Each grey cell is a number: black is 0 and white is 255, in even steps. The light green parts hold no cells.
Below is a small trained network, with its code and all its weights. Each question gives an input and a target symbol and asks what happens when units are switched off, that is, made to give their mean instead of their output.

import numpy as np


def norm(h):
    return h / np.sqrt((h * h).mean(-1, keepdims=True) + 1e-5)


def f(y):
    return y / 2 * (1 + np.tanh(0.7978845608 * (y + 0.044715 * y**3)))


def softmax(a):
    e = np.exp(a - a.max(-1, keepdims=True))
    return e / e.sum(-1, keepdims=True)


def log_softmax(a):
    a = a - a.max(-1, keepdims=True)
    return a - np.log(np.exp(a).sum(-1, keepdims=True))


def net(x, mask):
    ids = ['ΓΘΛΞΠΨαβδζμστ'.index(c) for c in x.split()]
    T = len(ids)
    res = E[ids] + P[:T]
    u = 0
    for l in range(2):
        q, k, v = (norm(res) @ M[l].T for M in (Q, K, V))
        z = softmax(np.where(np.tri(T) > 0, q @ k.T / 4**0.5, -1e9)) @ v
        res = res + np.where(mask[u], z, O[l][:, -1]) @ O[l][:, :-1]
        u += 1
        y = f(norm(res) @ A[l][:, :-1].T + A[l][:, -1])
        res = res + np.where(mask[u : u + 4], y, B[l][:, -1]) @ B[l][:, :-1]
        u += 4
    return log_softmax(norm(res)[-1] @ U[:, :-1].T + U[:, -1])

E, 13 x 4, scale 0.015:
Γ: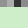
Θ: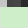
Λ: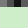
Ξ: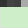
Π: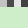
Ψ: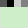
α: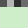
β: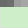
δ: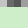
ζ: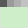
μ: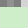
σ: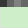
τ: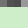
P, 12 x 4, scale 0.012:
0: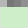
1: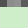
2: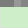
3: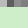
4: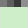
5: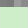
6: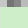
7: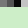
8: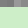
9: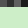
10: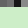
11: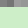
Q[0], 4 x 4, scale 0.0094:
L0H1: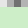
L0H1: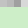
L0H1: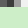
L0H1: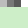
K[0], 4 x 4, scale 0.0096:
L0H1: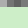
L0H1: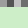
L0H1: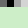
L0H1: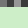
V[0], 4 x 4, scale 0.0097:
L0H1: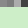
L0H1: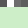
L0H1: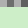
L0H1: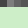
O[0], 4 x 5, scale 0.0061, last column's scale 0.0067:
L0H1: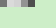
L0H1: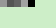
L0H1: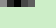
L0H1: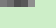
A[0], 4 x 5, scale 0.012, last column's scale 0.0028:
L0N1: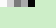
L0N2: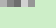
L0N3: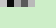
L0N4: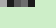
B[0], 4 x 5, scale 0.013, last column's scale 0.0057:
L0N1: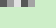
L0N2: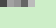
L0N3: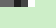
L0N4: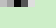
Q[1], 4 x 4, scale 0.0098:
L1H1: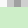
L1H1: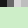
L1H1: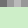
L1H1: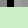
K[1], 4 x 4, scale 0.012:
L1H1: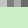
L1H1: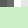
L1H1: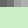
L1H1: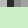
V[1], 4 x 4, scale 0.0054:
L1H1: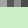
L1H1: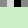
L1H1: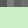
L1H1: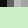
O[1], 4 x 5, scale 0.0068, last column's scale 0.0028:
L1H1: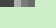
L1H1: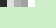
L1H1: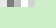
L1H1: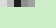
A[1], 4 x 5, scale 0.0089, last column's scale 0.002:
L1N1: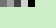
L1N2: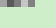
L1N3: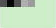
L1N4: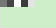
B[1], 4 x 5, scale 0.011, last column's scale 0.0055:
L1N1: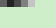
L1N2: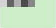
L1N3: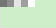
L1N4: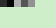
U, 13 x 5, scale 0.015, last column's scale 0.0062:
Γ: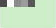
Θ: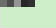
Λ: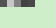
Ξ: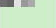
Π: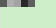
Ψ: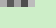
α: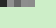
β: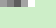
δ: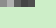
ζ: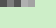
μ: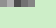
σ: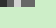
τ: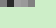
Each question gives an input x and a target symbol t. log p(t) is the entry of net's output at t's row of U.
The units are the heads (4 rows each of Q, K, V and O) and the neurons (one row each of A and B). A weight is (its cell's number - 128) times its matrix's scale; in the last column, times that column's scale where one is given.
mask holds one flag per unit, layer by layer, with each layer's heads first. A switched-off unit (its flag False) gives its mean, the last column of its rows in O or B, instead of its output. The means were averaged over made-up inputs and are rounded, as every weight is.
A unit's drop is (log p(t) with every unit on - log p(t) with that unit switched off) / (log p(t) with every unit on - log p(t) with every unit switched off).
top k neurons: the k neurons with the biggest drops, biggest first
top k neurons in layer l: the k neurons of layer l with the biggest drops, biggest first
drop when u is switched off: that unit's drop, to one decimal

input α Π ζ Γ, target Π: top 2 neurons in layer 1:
[L1N4; L1N3]
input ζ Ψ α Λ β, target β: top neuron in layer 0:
[L0N3]
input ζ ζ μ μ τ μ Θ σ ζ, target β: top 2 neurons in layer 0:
[L0N1; L0N3]
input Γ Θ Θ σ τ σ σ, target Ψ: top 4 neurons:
[L0N4; L0N3; L1N2; L0N2]
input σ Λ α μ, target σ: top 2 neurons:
[L0N1; L1N4]
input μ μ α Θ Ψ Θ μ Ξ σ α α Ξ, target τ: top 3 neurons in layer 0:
[L0N3; L0N4; L0N2]
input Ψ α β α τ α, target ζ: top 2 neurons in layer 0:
[L0N4; L0N3]
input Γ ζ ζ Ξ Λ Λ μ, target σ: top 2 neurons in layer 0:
[L0N1; L0N4]
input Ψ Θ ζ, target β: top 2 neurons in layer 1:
[L1N3; L1N1]
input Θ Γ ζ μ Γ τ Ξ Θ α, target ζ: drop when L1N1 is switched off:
0.3
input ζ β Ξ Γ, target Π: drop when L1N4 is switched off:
0.1
